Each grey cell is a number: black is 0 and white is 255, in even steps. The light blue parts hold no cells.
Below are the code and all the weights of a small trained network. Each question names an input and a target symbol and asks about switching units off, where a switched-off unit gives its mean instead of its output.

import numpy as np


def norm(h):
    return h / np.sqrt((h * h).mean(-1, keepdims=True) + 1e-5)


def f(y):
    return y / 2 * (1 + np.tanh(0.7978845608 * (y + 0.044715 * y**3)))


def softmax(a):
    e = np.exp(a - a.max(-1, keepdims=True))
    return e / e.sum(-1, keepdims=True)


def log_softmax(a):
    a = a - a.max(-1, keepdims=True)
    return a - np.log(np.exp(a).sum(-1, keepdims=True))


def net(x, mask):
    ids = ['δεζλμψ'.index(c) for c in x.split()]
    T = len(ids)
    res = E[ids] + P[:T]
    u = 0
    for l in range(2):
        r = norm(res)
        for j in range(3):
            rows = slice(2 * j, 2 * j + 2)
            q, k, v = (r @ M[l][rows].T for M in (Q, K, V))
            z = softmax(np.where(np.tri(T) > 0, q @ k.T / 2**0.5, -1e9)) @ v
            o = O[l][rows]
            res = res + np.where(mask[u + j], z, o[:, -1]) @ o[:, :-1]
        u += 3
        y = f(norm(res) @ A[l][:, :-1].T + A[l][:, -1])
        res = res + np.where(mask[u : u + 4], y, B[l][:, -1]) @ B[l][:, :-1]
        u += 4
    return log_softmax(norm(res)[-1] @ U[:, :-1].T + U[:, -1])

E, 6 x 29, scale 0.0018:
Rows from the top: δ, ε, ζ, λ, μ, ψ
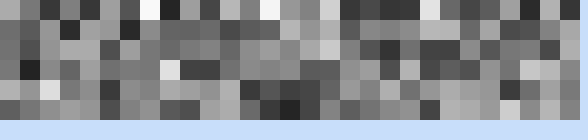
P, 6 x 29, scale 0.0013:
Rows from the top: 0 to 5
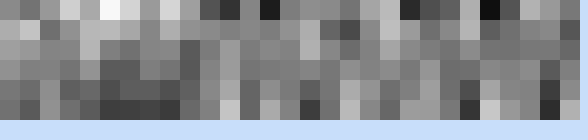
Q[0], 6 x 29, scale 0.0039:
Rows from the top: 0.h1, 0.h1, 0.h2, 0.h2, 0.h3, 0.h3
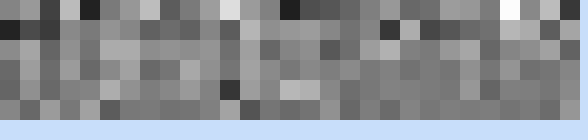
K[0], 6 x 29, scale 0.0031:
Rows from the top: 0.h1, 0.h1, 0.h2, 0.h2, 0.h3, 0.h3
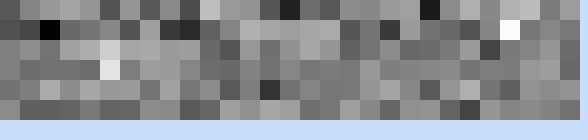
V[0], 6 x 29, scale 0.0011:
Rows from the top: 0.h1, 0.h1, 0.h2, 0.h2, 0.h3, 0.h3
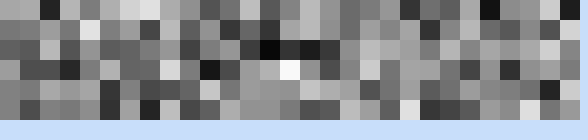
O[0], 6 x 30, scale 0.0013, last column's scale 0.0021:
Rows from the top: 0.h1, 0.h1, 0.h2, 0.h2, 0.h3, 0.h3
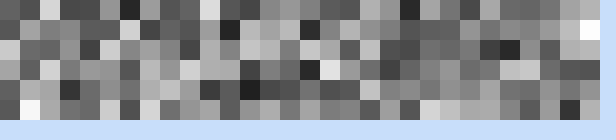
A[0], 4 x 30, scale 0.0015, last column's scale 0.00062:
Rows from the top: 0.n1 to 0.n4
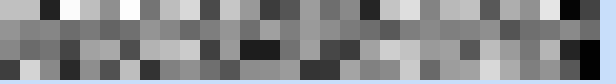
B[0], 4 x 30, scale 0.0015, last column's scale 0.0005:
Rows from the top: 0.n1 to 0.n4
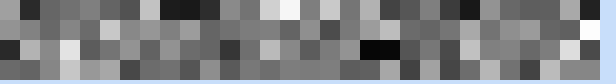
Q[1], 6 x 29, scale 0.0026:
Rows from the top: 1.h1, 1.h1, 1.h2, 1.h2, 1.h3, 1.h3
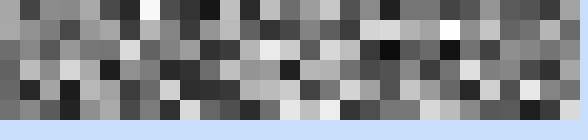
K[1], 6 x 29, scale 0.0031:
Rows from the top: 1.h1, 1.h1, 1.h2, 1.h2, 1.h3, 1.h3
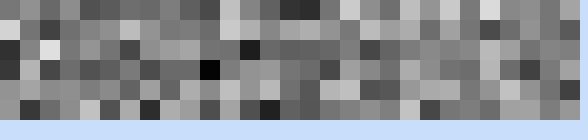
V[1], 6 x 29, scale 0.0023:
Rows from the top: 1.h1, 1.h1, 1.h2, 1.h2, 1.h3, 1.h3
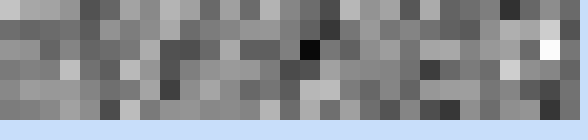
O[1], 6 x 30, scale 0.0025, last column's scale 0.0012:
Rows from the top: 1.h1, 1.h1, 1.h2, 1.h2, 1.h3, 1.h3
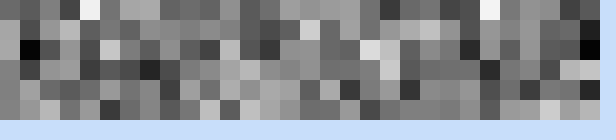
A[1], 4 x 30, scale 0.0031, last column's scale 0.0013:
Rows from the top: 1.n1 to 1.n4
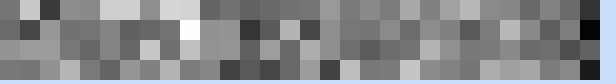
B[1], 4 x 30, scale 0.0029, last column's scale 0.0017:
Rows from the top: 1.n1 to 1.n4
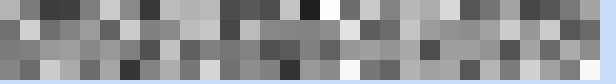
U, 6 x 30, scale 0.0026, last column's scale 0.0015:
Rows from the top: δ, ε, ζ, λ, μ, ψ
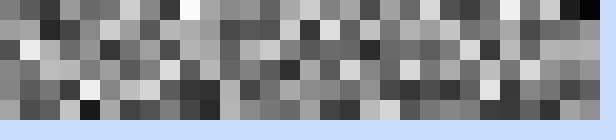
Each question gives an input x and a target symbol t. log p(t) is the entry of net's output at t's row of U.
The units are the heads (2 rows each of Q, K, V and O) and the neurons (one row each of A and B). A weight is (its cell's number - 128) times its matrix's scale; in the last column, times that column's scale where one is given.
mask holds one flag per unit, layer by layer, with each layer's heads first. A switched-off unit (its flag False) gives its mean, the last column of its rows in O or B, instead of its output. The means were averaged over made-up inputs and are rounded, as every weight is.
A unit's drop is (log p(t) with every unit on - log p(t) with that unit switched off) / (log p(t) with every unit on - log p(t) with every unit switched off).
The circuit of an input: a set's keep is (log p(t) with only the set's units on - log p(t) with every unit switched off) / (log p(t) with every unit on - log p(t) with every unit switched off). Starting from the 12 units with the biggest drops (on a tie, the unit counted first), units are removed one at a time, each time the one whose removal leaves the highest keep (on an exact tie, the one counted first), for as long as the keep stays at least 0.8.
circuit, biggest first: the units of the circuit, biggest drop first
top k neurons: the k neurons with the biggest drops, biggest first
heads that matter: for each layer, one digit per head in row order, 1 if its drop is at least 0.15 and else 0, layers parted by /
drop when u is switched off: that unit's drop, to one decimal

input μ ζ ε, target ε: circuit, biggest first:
0.h1, 1.n1, 1.h3
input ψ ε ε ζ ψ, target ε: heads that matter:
101 / 010
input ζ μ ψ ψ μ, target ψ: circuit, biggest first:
0.h2, 1.h2
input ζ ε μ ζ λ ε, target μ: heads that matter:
111 / 100
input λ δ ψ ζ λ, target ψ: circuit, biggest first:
1.h3, 1.h1
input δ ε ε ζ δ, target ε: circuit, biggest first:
0.h1, 1.h2, 1.n1
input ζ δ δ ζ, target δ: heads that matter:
110 / 010
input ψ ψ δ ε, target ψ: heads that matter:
000 / 100
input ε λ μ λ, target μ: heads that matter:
000 / 101
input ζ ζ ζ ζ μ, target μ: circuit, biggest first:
0.h1, 0.n1, 1.h1
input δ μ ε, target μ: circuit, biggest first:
1.h1
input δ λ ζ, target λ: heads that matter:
100 / 000
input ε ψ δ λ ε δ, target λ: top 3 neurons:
1.n3, 1.n2, 1.n1
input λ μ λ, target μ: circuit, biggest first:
1.h3, 1.h1, 0.h2
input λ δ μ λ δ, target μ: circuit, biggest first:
1.h1
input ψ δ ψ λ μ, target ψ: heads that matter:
011 / 010
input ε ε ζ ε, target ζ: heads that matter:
000 / 001
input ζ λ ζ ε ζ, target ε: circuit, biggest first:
1.h2, 0.h1, 1.n1
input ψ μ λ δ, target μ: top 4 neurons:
1.n4, 0.n3, 1.n1, 1.n2
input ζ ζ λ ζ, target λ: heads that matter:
010 / 100
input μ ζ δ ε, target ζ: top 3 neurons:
0.n3, 1.n2, 1.n1
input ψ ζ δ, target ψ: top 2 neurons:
1.n3, 1.n4
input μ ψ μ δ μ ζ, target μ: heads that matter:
100 / 100
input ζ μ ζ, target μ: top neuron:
0.n3
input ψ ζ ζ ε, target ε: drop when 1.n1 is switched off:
0.5
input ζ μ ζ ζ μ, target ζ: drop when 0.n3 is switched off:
0.1
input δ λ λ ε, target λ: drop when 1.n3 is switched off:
0.2
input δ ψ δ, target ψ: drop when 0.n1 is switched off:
0.0
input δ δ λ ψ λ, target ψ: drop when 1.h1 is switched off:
0.1
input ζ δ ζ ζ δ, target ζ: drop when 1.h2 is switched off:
0.1
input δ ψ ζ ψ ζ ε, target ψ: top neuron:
1.n4
